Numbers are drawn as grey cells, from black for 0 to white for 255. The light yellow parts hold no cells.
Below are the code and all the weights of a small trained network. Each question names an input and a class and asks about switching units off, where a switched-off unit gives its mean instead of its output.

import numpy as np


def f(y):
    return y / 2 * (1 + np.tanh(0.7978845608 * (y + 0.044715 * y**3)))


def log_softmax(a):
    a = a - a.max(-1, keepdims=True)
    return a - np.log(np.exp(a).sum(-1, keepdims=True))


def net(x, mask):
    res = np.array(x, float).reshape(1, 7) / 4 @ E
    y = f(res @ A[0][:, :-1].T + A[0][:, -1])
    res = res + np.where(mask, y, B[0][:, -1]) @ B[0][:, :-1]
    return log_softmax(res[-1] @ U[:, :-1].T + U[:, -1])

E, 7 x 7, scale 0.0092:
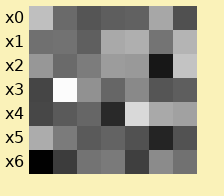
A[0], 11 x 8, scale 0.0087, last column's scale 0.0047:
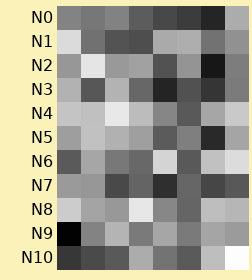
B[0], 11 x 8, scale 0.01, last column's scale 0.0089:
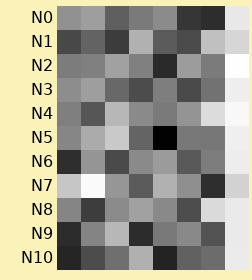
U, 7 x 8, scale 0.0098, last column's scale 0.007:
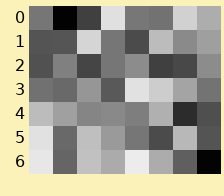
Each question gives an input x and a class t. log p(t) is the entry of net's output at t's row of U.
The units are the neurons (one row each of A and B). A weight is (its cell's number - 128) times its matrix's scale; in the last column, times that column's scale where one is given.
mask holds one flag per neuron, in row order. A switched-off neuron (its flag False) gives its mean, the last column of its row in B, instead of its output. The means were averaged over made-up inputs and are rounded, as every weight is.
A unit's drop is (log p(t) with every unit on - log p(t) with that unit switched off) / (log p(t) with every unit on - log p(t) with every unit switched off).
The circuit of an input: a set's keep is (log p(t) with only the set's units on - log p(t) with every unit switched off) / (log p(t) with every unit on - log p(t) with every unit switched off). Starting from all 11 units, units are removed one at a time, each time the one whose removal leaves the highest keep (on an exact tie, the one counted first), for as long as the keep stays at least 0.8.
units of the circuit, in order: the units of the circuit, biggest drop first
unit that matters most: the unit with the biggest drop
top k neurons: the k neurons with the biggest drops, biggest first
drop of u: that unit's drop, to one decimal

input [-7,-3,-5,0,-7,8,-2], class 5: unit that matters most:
N4
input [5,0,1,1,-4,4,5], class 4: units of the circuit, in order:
(N7 N1)
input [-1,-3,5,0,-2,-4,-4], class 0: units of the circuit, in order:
(N7 N8)
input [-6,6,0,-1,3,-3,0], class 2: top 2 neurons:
(N9 N6)
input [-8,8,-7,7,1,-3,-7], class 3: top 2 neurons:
(N10 N6)
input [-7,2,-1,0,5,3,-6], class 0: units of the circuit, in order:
(N7 N5)
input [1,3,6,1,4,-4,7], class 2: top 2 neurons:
(N9 N6)
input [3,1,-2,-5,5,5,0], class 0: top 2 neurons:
(N1 N9)
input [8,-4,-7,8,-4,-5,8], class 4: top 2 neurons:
(N7 N0)
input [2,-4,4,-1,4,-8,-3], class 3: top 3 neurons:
(N10 N8 N2)
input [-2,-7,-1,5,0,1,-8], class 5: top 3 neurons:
(N9 N10 N8)
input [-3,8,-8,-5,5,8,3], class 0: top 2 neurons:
(N7 N5)
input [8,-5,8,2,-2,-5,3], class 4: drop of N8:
0.3
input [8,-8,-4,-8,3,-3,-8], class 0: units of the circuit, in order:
(N1)
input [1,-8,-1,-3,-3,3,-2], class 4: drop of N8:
0.1
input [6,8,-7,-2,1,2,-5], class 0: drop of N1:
0.7
